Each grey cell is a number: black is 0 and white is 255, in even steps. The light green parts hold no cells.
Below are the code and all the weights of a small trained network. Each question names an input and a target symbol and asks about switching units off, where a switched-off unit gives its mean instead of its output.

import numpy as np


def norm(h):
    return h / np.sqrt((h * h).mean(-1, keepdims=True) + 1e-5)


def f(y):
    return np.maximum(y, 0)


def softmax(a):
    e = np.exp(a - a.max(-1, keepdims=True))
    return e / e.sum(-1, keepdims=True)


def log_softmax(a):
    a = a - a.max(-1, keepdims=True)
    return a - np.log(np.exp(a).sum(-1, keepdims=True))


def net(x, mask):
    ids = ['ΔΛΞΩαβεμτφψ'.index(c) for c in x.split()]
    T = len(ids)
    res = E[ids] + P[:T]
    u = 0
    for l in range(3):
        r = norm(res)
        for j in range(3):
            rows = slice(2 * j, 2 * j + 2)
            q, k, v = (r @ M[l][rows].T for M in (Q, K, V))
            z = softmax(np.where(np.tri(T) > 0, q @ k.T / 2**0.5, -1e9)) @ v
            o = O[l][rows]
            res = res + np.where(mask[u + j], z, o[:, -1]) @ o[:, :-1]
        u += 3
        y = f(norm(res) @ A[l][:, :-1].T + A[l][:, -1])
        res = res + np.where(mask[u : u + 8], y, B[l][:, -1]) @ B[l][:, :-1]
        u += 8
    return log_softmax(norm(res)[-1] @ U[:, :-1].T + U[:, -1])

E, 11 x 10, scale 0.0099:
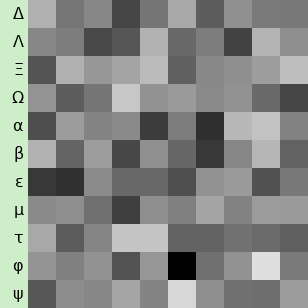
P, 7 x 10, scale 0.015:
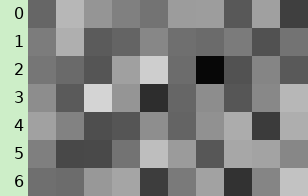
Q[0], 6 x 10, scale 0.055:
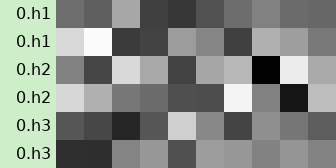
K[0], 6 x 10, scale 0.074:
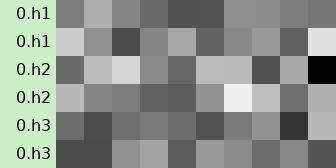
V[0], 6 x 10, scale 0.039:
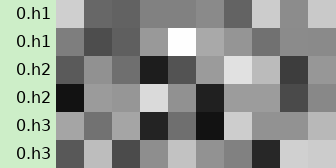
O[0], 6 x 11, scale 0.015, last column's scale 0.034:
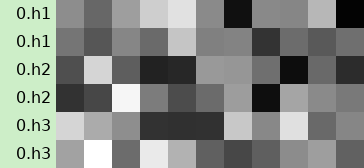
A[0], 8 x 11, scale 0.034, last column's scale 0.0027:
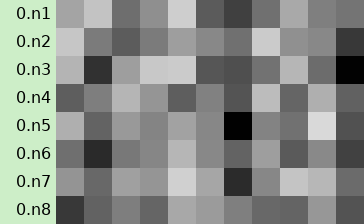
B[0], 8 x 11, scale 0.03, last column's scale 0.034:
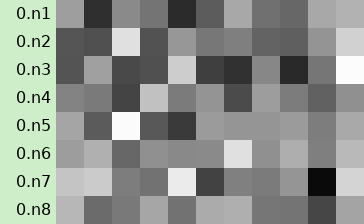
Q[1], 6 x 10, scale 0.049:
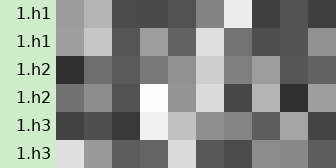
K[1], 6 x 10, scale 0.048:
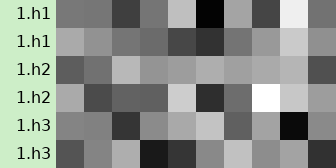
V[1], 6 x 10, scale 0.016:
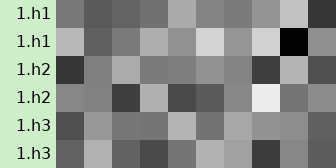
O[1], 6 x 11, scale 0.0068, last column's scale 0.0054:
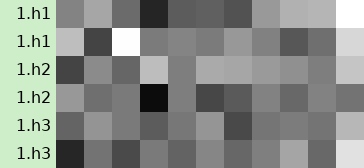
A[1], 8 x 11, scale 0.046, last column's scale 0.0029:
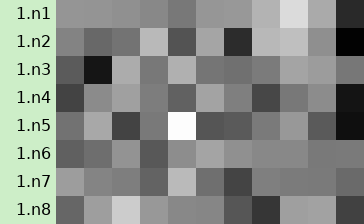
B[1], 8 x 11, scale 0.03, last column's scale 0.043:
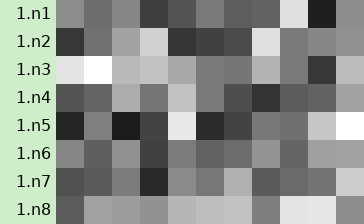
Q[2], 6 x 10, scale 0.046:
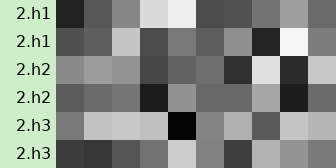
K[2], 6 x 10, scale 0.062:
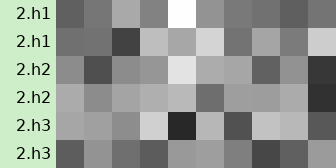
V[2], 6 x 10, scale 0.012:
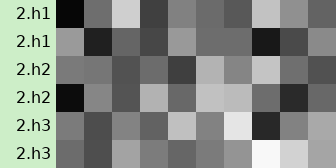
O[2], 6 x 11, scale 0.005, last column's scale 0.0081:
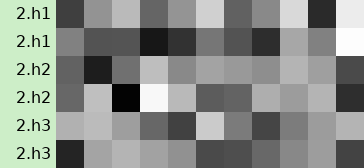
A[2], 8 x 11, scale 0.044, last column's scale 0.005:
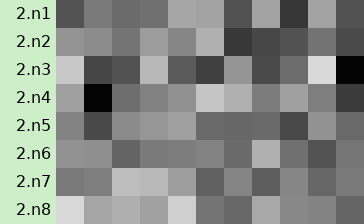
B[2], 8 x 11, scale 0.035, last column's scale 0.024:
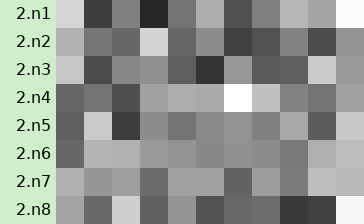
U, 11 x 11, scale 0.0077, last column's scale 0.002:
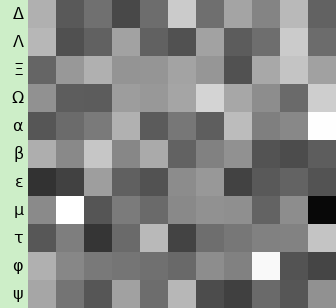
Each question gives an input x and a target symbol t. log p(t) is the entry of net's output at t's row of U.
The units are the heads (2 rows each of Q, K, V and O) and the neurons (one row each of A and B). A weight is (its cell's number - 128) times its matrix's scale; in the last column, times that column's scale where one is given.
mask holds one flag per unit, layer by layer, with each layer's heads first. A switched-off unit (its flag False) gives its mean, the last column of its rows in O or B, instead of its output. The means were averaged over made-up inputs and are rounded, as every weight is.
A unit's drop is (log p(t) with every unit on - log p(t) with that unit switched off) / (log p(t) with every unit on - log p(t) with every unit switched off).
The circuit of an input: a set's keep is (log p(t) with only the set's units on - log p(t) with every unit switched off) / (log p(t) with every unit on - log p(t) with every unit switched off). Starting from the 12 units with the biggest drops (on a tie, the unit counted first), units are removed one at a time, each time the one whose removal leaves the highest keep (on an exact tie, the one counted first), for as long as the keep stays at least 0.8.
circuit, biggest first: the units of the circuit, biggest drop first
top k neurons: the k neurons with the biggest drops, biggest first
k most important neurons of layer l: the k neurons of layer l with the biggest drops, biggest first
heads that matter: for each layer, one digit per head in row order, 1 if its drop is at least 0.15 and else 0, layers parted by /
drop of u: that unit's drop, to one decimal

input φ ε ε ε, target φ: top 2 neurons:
0.n3; 1.n1
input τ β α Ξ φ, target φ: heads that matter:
011 / 000 / 000
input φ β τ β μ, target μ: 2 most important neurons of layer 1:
1.n5; 1.n7
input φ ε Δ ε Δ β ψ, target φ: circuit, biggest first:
0.n3; 1.n1; 0.h3
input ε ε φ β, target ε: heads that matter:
010 / 000 / 000
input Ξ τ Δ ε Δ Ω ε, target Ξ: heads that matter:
111 / 000 / 000
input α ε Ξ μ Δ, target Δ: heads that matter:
110 / 000 / 000
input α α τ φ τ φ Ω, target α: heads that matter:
101 / 000 / 000
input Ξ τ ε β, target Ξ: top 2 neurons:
1.n8; 0.n3
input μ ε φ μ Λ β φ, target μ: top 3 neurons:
0.n3; 1.n5; 0.n7
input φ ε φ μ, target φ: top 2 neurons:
0.n3; 1.n1
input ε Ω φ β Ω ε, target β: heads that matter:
110 / 000 / 000
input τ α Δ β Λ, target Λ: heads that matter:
111 / 000 / 000
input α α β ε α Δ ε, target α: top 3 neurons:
0.n3; 1.n2; 0.n7
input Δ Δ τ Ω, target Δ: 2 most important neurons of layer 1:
1.n3; 1.n5
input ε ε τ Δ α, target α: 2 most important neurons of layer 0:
0.n4; 0.n3
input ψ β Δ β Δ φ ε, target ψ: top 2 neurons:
0.n3; 0.n7
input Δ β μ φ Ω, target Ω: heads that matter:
110 / 000 / 000
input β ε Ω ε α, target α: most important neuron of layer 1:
1.n2
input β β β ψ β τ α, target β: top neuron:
0.n2
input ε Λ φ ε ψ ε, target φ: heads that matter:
111 / 000 / 000
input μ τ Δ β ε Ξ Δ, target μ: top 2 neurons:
0.n3; 1.n5
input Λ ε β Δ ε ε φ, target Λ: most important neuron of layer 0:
0.n1
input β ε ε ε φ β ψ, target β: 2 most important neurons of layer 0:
0.n2; 0.n3
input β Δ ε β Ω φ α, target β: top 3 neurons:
0.n2; 1.n3; 2.n8
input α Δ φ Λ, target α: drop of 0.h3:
0.7
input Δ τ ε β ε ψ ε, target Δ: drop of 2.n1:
0.2
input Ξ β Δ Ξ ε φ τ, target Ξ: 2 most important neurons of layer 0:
0.n3; 0.n7
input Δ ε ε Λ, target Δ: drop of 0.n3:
0.3
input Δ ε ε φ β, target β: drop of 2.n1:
0.1
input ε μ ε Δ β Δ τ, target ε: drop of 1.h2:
0.0
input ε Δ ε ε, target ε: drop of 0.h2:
0.4
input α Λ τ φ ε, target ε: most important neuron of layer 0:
0.n7
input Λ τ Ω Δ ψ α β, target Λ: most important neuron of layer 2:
2.n3
